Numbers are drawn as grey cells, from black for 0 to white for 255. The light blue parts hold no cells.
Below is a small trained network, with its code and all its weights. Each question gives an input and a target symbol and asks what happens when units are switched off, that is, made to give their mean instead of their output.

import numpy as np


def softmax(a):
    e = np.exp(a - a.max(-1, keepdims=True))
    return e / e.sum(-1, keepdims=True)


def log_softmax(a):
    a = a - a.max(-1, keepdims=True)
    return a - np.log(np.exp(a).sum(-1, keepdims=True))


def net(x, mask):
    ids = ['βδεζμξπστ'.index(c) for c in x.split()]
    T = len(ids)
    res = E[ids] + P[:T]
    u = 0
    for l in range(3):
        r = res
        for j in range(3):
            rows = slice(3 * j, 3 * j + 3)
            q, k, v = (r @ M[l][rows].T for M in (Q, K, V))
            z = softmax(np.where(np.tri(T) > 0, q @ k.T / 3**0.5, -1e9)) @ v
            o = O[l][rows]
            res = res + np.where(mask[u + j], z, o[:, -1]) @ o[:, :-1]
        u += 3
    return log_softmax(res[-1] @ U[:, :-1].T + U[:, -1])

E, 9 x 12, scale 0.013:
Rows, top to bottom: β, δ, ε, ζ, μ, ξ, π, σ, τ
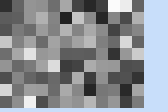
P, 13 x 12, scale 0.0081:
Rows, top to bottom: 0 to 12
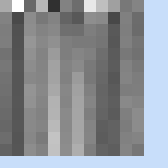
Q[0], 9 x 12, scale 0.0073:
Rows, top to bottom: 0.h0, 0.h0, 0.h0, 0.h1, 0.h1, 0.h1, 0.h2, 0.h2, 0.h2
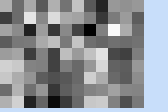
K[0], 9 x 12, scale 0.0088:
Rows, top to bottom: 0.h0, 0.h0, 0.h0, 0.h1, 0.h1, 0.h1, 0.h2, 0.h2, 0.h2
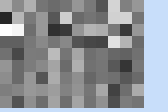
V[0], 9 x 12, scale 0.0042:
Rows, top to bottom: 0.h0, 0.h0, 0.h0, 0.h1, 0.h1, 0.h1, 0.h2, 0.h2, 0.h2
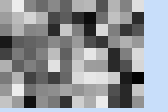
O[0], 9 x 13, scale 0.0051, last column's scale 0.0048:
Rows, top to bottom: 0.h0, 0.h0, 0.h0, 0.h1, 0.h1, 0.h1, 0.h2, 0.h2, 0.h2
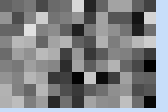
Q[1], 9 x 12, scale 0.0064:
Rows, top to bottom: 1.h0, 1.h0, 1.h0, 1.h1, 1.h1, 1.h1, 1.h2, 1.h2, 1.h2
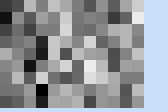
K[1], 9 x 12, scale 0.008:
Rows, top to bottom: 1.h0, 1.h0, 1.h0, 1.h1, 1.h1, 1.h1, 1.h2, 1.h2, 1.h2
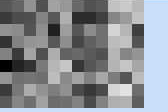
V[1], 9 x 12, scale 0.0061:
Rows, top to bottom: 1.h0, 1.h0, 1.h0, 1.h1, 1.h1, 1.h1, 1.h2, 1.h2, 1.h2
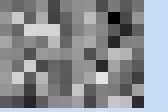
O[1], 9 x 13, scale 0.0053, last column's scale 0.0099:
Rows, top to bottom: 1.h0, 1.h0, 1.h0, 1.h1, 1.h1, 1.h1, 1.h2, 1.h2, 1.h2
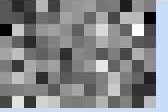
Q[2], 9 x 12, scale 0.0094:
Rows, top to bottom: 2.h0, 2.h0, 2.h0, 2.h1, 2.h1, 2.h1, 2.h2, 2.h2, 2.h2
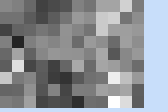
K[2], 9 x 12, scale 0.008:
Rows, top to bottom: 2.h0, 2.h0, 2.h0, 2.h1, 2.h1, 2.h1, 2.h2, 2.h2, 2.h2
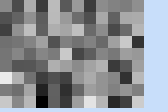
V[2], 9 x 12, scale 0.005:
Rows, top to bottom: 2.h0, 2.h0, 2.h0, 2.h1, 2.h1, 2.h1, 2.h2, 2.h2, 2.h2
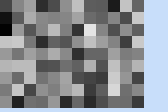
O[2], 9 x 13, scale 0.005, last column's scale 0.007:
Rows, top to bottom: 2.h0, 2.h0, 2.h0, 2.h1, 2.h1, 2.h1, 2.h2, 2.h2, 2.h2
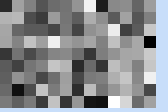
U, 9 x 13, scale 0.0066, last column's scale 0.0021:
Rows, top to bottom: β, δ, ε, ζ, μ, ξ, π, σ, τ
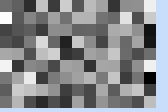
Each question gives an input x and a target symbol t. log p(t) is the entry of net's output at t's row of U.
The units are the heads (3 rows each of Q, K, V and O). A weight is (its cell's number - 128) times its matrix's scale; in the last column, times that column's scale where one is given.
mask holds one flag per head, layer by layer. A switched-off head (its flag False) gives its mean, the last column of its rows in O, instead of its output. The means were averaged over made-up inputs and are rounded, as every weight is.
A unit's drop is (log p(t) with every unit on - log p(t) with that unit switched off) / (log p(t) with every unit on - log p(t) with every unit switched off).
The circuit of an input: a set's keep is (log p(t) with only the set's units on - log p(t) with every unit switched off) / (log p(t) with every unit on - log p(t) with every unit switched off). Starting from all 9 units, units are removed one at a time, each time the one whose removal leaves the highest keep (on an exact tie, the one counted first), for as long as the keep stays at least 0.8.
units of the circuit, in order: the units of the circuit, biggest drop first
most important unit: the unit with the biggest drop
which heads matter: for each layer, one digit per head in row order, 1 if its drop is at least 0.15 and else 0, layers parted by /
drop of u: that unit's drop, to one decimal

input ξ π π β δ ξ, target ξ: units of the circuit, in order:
2.h0; 0.h2
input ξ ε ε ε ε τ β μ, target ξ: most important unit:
2.h0
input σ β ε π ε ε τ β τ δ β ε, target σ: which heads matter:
101 / 111 / 100
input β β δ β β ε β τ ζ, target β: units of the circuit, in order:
1.h2; 0.h1
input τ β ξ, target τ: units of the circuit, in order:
1.h0; 2.h1; 1.h1; 1.h2
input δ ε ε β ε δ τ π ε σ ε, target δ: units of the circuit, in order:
1.h0; 0.h0; 0.h1
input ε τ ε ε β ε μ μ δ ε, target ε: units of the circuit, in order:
0.h2; 2.h2; 2.h1; 1.h2
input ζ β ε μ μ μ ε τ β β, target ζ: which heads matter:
111 / 111 / 110
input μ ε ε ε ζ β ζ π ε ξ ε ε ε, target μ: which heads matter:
101 / 111 / 000
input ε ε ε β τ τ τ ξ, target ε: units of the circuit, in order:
0.h2; 2.h2; 1.h2; 2.h1
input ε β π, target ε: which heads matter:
001 / 001 / 011
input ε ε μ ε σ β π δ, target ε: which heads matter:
001 / 101 / 011
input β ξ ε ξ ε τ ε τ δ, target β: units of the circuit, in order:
2.h2; 0.h1
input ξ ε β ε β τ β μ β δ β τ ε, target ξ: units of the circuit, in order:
2.h0
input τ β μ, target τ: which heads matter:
100 / 110 / 011
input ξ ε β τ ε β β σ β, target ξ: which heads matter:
011 / 100 / 100
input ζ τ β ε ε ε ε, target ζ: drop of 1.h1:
0.3
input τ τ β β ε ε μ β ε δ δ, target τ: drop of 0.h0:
0.3
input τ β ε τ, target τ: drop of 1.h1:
0.5
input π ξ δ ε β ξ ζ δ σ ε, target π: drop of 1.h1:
0.1
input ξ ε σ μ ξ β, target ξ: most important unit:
1.h0
